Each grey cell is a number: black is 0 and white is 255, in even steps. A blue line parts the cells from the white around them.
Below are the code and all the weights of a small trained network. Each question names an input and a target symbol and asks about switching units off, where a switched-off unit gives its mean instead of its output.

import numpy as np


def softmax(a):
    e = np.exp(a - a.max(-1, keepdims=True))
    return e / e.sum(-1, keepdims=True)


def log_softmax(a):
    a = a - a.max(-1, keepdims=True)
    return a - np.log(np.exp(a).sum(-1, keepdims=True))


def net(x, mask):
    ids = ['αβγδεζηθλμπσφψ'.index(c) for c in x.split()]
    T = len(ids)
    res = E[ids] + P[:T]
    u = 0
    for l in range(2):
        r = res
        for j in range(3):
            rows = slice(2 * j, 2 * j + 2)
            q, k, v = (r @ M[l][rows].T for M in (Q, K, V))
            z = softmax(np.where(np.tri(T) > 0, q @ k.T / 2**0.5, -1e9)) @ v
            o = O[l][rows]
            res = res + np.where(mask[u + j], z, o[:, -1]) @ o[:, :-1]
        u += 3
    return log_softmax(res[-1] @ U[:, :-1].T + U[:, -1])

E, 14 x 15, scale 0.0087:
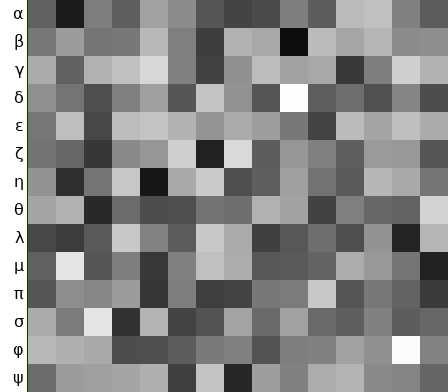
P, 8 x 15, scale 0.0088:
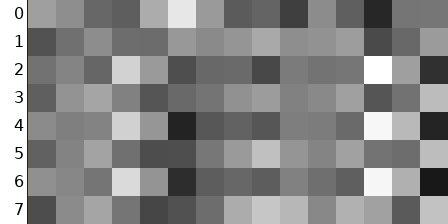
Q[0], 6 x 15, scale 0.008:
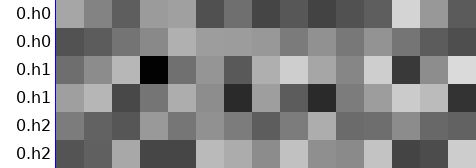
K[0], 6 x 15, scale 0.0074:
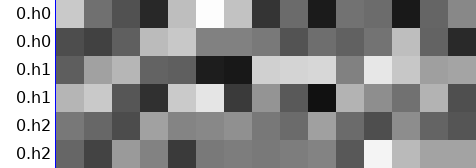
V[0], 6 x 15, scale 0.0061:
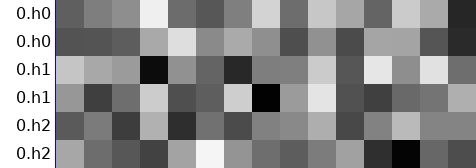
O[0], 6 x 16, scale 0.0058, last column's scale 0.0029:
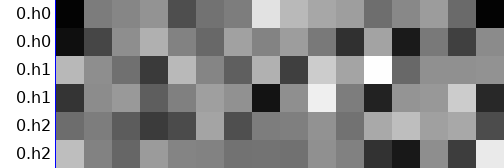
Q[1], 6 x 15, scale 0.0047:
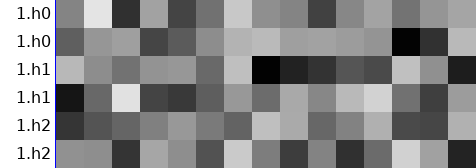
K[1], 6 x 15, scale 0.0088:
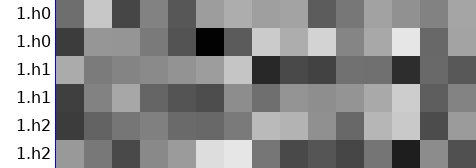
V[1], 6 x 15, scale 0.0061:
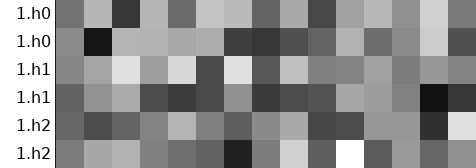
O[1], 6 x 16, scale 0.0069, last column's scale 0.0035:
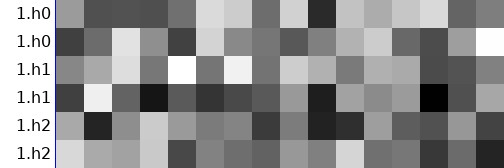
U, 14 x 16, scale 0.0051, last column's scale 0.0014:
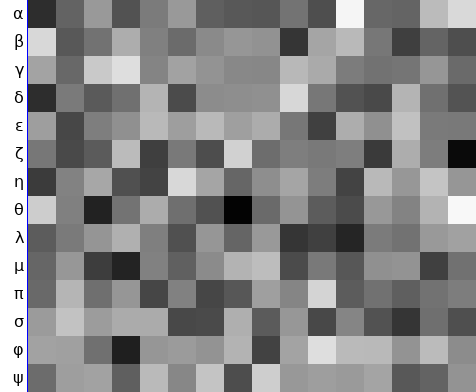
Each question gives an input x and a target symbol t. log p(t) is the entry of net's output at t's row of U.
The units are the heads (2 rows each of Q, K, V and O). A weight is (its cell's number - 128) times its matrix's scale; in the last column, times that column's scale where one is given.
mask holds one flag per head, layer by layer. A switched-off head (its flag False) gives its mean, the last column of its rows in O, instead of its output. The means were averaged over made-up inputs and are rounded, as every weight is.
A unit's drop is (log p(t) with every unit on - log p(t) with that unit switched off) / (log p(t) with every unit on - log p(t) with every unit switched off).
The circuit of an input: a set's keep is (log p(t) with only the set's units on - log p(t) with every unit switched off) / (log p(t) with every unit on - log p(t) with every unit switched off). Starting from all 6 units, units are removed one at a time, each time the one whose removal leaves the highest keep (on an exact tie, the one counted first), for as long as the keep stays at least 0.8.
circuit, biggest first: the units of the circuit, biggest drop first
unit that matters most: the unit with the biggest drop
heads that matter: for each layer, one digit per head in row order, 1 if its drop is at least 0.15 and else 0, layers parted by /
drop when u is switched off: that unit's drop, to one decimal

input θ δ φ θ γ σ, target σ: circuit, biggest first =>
[1.h0; 0.h0; 0.h1]
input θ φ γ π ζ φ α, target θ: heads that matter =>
100 / 000
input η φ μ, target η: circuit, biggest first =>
[0.h1; 1.h0]
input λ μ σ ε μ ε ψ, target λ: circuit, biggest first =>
[0.h1]
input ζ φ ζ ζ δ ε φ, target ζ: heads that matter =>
001 / 010
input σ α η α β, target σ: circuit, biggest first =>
[1.h0; 0.h2]
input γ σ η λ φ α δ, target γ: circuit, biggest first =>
[1.h1; 1.h0; 0.h2]
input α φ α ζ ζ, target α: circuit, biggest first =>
[1.h0; 0.h0; 1.h2]
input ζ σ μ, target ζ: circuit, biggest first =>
[1.h1; 0.h2]
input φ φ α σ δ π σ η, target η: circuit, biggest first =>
[0.h1; 0.h2]
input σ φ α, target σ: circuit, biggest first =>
[1.h0; 0.h2]
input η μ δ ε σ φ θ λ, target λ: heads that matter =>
110 / 101
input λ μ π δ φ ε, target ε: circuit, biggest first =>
[1.h1; 1.h0; 0.h2; 0.h0]
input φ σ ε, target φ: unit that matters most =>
1.h2
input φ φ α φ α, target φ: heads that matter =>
110 / 001
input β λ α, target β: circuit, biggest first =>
[0.h1; 1.h2]
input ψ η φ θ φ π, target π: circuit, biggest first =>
[1.h2; 0.h0; 1.h1]
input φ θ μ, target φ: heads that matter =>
110 / 001
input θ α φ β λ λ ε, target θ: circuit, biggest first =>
[0.h0; 1.h0]
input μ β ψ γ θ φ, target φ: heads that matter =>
110 / 000
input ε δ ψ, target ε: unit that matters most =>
1.h1
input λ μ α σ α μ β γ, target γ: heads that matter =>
000 / 011
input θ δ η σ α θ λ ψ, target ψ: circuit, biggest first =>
[1.h1; 0.h0]
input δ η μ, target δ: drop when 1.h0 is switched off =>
0.0
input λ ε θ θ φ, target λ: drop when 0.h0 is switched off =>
0.1
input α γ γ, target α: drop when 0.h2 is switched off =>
0.1
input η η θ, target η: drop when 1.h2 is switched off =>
0.1
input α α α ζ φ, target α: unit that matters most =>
1.h0
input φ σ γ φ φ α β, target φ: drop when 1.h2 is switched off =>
0.3
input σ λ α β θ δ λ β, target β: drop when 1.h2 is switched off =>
0.9
